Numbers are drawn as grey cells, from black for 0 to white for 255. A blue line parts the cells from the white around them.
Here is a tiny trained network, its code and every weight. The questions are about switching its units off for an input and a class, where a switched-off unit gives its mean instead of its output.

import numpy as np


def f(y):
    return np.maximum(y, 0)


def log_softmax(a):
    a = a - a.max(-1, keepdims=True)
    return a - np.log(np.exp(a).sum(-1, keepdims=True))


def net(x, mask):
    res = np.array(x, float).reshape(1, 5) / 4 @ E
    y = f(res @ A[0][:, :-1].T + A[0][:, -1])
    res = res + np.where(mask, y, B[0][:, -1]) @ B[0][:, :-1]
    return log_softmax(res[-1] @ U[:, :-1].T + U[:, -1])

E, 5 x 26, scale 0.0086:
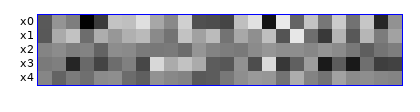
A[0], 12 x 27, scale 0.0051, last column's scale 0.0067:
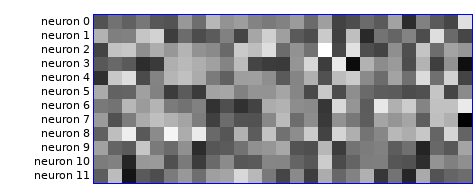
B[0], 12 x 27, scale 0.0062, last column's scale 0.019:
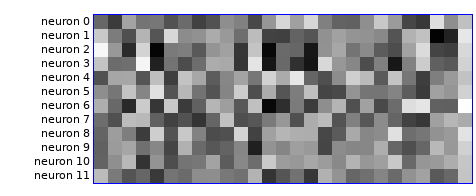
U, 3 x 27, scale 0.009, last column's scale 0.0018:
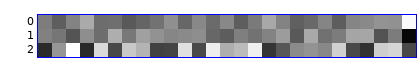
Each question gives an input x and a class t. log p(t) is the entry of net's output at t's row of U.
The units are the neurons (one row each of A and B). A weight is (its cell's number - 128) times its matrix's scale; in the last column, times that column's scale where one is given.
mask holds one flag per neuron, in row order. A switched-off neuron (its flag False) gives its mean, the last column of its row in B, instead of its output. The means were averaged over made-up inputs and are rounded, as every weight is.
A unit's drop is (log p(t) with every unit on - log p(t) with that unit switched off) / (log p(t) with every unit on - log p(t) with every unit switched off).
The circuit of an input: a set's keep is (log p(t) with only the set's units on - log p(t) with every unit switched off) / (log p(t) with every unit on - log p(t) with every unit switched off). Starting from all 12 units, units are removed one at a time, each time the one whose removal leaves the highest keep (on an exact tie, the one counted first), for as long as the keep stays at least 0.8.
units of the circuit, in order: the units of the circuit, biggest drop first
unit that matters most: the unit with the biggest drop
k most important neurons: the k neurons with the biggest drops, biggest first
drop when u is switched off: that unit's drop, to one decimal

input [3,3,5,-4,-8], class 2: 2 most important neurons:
neuron 8; neuron 1
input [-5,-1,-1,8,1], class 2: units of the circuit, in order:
neuron 5; neuron 6
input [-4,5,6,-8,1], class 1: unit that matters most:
neuron 6
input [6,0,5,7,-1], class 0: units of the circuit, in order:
neuron 0; neuron 3
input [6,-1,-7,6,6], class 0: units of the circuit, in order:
neuron 0; neuron 3
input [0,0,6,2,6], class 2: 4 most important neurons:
neuron 6; neuron 3; neuron 1; neuron 2
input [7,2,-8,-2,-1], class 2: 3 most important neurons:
neuron 8; neuron 4; neuron 1
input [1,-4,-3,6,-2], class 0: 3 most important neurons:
neuron 8; neuron 11; neuron 4
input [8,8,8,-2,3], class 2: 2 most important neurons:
neuron 8; neuron 4
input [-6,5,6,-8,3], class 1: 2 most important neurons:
neuron 1; neuron 6
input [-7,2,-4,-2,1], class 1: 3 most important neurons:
neuron 1; neuron 0; neuron 3
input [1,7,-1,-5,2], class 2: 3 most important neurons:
neuron 8; neuron 4; neuron 1
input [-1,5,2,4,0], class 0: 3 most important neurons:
neuron 6; neuron 0; neuron 1
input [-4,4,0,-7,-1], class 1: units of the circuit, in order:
neuron 6
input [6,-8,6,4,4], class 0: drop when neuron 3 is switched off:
0.2
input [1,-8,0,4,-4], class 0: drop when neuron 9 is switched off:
0.0
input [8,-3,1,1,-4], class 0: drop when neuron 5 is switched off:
-0.1
